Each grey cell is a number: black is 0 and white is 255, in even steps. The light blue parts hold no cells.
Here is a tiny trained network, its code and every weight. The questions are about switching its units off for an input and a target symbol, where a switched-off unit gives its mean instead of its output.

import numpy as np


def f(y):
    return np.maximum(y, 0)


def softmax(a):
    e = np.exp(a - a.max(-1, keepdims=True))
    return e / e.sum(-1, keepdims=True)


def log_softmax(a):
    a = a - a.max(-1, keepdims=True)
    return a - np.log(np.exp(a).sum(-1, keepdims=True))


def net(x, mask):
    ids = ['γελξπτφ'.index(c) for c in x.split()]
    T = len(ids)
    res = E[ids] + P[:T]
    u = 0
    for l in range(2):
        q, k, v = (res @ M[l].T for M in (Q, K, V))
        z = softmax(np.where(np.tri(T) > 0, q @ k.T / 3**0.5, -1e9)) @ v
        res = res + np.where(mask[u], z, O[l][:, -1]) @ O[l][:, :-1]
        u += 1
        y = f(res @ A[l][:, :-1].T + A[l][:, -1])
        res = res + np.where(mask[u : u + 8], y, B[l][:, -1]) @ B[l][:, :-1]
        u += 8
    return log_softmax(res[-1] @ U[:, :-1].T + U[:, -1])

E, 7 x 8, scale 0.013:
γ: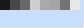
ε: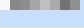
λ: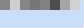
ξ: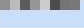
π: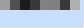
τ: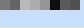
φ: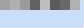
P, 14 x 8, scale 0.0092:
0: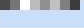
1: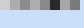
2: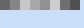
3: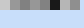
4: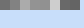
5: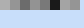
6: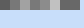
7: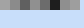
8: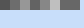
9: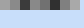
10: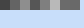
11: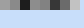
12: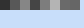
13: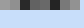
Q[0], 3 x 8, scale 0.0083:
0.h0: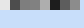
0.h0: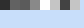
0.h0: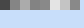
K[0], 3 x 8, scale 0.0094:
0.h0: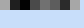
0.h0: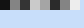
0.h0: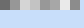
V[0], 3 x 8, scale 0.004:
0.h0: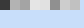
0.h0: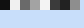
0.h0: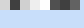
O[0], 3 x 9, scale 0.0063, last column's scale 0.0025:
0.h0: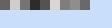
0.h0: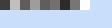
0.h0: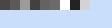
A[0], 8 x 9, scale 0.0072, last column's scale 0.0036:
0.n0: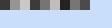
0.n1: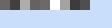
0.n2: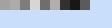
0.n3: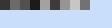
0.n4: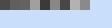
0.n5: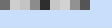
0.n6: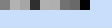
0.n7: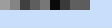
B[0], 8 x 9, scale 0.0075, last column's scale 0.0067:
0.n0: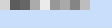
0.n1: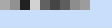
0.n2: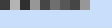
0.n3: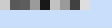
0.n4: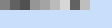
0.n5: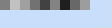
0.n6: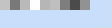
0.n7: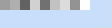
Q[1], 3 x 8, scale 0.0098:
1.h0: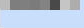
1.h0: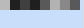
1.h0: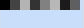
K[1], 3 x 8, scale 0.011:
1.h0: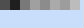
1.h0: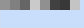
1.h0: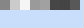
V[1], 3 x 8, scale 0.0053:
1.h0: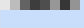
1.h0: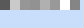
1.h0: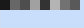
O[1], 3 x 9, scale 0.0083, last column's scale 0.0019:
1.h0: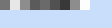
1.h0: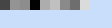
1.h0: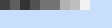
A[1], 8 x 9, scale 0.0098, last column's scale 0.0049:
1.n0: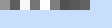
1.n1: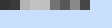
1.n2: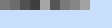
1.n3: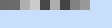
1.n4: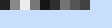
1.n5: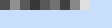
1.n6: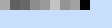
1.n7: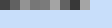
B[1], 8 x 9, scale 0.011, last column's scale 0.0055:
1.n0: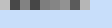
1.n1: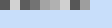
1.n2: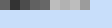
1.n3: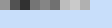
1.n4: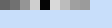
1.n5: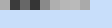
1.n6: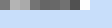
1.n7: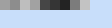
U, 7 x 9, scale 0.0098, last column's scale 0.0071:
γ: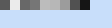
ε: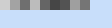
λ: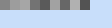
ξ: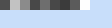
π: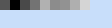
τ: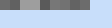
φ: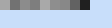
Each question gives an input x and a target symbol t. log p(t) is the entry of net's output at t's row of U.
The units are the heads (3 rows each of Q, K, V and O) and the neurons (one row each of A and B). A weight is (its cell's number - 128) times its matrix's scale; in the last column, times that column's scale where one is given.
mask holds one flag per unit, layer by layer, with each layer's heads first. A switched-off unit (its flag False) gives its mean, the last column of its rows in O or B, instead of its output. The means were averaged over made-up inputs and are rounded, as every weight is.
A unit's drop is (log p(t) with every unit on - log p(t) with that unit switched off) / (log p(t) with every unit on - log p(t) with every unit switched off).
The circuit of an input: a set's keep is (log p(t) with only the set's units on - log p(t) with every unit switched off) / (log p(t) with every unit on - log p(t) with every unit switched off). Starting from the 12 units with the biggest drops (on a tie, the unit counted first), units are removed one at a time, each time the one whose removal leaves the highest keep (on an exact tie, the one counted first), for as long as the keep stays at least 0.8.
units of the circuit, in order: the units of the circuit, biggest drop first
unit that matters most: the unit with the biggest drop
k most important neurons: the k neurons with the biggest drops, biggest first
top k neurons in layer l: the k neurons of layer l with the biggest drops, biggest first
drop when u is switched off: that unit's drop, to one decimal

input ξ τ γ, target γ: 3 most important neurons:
[0.n0 1.n1 0.n3]
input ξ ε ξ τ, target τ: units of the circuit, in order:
[0.h0 1.n4]
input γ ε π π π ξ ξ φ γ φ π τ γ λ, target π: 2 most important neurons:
[0.n4 1.n2]
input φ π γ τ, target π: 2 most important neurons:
[0.n4 0.n0]
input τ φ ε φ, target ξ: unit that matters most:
0.h0
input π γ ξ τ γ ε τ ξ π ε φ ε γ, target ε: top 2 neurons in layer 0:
[0.n7 0.n3]
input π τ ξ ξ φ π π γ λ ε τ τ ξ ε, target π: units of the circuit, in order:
[0.n4 1.h0]
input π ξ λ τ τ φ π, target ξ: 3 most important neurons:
[1.n6 1.n7 0.n3]
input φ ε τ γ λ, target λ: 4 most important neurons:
[0.n5 0.n7 1.n4 0.n4]
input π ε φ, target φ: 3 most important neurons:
[1.n0 0.n3 0.n7]
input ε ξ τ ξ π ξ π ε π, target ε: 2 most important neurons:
[0.n3 1.n7]
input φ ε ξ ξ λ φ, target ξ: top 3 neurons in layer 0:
[0.n4 0.n0 0.n2]
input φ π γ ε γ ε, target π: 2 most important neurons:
[0.n4 1.n2]
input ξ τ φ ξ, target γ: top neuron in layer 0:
[0.n7]
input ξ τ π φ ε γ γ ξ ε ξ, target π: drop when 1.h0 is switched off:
1.0
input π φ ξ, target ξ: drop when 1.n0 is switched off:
0.0
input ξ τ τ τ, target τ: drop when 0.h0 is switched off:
0.8
